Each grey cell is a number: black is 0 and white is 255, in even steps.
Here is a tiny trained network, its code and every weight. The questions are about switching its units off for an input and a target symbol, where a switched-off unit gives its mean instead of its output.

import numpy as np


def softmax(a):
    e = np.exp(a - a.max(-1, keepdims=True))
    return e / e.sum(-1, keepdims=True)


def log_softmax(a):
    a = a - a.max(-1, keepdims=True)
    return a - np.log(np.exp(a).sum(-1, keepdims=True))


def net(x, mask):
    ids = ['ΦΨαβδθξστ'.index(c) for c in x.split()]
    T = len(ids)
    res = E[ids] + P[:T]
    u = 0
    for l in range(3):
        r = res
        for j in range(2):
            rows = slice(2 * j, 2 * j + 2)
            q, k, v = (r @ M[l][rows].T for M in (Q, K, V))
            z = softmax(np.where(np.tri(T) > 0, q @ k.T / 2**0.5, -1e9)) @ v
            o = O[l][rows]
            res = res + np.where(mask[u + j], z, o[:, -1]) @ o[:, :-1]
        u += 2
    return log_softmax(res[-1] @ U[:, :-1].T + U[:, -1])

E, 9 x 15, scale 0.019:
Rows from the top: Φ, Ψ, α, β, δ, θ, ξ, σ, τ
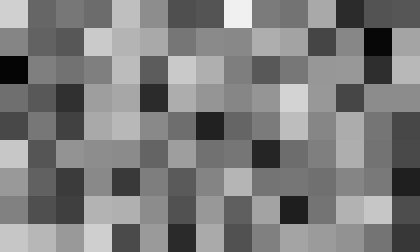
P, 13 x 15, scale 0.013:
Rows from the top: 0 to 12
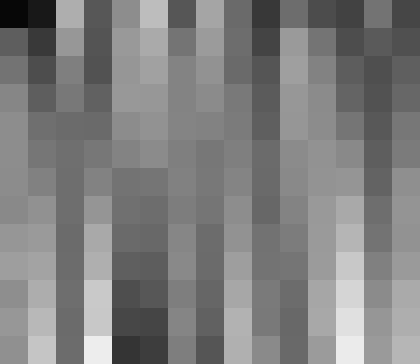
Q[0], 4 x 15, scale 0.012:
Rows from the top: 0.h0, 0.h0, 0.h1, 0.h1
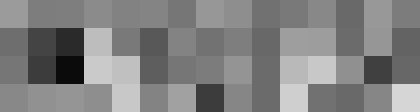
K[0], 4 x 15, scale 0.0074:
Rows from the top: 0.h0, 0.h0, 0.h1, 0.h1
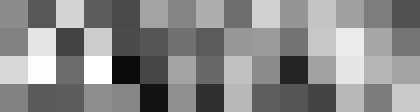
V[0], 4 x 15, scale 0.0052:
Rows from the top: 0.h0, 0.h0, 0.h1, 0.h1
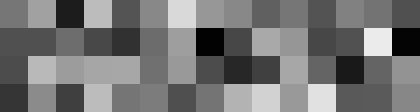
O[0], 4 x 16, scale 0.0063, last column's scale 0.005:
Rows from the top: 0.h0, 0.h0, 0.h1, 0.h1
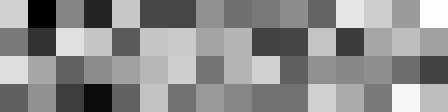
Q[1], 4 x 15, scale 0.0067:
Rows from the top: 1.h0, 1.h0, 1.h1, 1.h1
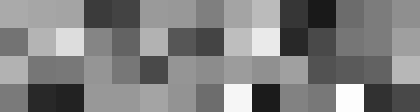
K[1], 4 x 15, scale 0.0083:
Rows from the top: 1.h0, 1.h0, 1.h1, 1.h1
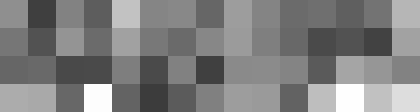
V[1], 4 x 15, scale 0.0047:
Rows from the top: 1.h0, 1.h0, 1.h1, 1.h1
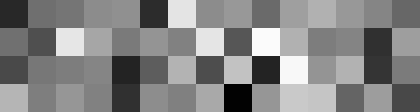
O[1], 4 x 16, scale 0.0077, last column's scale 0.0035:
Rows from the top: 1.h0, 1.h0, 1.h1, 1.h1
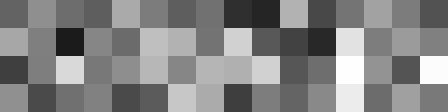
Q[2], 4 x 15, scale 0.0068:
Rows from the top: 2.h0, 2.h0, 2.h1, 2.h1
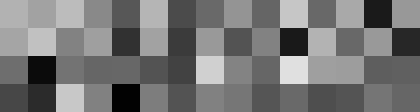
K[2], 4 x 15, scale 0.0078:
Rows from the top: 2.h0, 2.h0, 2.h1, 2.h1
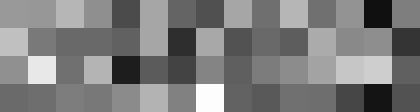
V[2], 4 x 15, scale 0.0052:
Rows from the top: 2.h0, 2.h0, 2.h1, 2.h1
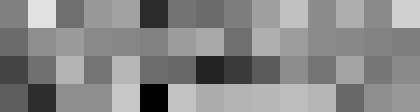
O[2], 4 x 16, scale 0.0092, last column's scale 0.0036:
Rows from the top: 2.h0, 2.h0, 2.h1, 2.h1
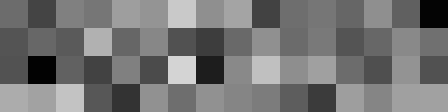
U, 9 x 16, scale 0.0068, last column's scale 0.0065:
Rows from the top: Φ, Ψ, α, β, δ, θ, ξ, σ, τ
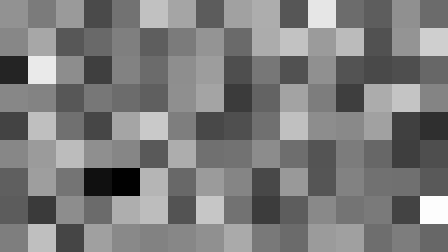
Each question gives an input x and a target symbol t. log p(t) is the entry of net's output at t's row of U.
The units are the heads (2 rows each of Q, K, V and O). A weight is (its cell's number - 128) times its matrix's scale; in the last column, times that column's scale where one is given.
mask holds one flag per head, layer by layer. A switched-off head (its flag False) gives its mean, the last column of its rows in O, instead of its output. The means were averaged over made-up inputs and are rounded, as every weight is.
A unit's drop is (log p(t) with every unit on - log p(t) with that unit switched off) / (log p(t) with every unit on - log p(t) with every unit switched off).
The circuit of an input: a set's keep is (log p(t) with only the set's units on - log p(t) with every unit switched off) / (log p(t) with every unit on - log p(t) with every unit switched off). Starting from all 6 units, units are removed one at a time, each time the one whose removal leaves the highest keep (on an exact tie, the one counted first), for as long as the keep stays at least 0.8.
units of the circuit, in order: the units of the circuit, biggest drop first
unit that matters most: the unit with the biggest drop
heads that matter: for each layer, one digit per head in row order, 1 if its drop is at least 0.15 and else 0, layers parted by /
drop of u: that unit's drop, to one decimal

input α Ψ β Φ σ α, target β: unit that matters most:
1.h1
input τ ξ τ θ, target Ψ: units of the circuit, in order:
(2.h0; 1.h1)
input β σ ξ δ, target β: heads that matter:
00 / 01 / 00
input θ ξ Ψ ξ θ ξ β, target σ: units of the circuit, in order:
(2.h0; 1.h1; 0.h1)
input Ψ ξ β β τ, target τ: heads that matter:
00 / 10 / 01
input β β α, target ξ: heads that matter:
00 / 00 / 01
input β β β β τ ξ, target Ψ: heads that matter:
10 / 01 / 00
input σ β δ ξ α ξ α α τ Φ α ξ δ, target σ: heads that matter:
11 / 00 / 10
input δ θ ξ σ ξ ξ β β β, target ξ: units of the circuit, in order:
(2.h1; 0.h1)
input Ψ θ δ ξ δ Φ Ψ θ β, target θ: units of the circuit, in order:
(0.h1; 2.h1)
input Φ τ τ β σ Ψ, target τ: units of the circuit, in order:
(1.h0; 2.h1)
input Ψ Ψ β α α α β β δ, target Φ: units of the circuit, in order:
(2.h1; 0.h1; 0.h0)
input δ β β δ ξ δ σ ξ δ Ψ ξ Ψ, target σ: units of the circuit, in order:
(2.h0; 0.h1)
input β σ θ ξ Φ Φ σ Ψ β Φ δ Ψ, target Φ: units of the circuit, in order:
(2.h1; 2.h0; 1.h0)
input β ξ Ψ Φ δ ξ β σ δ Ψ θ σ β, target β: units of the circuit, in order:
(1.h0; 1.h1)
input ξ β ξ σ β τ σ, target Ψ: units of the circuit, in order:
(0.h0; 2.h0)
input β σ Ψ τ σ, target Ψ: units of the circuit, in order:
(2.h0; 0.h0)
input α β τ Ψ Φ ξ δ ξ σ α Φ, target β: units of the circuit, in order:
(1.h1)
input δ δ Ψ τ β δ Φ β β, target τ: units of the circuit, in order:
(1.h0; 2.h0)
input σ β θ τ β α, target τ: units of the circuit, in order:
(1.h0; 2.h1)
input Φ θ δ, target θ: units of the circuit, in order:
(0.h1)
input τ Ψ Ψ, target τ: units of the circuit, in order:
(1.h0; 2.h1; 0.h1)
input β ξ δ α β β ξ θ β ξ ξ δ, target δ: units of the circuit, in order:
(1.h0; 1.h1)
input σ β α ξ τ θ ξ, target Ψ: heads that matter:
00 / 01 / 10
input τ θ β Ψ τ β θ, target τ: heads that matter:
00 / 10 / 01
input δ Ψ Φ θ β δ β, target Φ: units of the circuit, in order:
(2.h1; 0.h1; 0.h0)
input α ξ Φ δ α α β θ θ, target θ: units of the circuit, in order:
(0.h1)
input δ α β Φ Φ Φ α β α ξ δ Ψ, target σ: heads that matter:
01 / 01 / 10
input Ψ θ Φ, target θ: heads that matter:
01 / 00 / 00
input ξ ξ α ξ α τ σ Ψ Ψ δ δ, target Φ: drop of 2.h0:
0.1
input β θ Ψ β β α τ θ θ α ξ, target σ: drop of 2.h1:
0.3
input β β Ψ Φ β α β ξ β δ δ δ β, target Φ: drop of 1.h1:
0.2
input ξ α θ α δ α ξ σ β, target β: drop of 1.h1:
0.3
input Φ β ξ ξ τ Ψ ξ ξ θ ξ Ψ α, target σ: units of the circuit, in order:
(2.h0)
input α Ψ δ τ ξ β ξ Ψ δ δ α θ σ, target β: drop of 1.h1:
1.0
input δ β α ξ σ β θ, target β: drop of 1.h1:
0.9
